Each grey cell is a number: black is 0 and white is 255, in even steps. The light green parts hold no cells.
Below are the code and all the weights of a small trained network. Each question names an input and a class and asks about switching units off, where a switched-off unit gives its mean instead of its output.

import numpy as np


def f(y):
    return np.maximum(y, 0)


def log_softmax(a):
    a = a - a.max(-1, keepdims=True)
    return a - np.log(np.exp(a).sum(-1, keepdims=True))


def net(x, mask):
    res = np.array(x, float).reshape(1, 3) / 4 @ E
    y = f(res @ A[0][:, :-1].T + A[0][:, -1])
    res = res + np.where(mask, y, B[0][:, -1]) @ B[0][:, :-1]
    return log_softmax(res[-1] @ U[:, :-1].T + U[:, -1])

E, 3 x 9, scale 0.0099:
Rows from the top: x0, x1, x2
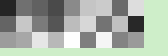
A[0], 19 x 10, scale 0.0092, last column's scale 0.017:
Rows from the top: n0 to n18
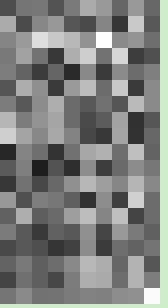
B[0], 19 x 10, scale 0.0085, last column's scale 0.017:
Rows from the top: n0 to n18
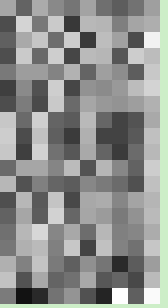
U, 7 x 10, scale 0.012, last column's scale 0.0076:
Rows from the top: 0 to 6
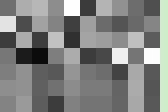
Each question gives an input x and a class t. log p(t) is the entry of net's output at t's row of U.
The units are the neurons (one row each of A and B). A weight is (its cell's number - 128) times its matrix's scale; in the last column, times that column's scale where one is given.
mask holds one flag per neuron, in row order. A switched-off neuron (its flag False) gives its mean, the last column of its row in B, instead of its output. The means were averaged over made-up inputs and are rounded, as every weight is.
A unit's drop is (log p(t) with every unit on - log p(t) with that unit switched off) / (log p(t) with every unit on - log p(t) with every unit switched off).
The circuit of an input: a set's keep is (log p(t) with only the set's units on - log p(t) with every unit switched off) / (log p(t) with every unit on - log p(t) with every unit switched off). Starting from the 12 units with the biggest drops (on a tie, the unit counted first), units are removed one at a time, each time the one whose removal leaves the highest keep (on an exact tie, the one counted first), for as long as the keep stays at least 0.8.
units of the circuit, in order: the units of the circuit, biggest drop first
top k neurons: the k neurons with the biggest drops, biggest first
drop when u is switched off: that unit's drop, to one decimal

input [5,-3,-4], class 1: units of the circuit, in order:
(n9)
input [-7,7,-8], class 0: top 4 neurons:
(n15; n4; n10; n14)
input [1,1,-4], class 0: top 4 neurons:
(n15; n10; n14; n4)
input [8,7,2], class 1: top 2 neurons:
(n9; n17)
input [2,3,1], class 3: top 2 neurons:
(n1; n12)
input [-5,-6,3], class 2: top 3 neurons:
(n1; n12; n6)
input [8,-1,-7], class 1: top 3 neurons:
(n9; n17; n2)
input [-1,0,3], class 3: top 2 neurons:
(n15; n10)
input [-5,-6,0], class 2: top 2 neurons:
(n1; n12)
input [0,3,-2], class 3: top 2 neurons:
(n1; n12)
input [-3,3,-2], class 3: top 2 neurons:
(n9; n1)
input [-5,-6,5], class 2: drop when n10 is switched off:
0.2
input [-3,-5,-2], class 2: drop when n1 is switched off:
0.1
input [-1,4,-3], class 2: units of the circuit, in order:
(n5)
